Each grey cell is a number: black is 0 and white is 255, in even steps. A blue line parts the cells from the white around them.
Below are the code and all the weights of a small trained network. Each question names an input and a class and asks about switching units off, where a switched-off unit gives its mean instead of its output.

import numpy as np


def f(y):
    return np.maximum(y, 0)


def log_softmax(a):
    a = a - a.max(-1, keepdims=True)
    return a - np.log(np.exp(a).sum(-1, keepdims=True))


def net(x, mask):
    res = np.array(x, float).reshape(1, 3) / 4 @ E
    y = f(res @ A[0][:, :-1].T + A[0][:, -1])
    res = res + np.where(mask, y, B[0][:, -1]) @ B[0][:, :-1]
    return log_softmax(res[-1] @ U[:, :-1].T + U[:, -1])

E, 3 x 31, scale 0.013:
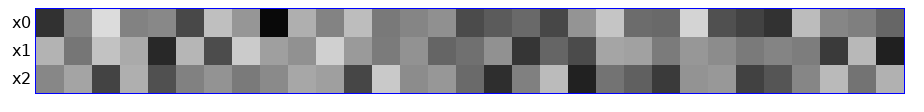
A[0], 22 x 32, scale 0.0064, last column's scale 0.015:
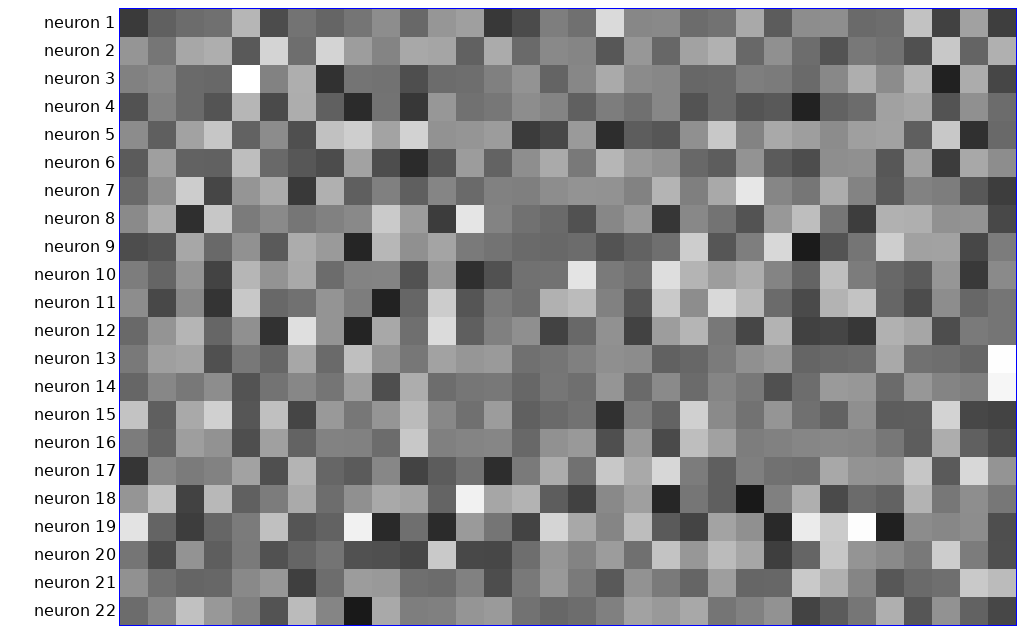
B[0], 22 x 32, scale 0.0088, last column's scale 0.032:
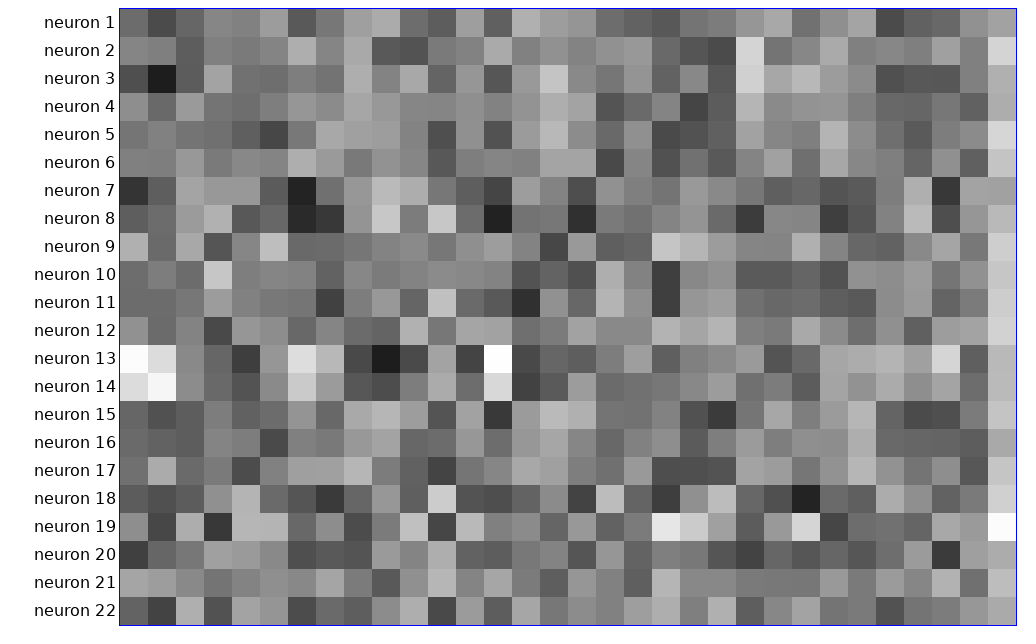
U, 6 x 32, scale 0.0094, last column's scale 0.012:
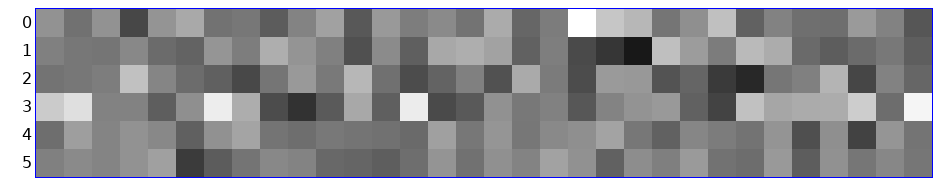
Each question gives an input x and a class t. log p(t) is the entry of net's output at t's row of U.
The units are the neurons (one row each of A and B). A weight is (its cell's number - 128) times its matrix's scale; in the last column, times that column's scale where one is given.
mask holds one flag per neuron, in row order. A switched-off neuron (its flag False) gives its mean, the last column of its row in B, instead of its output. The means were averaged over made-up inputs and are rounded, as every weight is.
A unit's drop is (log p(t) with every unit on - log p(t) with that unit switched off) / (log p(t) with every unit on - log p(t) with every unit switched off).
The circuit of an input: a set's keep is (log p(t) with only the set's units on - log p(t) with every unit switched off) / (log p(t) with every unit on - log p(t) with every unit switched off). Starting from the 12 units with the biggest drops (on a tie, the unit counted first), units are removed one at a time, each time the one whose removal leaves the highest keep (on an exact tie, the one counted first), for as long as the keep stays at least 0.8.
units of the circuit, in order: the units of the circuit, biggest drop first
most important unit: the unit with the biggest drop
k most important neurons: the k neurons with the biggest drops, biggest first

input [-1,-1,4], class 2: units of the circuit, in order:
[neuron 18]
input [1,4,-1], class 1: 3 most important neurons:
[neuron 15; neuron 5; neuron 21]
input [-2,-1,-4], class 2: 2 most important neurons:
[neuron 11; neuron 2]
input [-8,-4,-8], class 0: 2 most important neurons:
[neuron 19; neuron 18]
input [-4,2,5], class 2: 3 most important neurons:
[neuron 18; neuron 8; neuron 9]
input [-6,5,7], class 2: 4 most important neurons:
[neuron 18; neuron 8; neuron 9; neuron 12]
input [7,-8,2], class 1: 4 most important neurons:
[neuron 17; neuron 19; neuron 4; neuron 3]
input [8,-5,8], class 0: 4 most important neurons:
[neuron 12; neuron 9; neuron 22; neuron 11]
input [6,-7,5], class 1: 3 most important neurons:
[neuron 19; neuron 17; neuron 4]
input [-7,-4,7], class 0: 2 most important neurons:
[neuron 19; neuron 11]
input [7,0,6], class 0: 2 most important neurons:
[neuron 12; neuron 9]
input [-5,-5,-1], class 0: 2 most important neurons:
[neuron 19; neuron 5]
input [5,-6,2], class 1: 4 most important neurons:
[neuron 19; neuron 17; neuron 4; neuron 3]
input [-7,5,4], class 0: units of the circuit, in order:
[neuron 19]
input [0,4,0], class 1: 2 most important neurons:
[neuron 15; neuron 5]
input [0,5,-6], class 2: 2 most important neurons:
[neuron 11; neuron 10]
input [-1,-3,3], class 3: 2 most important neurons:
[neuron 15; neuron 5]
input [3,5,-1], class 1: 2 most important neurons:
[neuron 19; neuron 15]
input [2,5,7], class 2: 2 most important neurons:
[neuron 18; neuron 8]
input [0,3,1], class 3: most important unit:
neuron 3
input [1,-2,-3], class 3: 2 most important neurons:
[neuron 8; neuron 18]
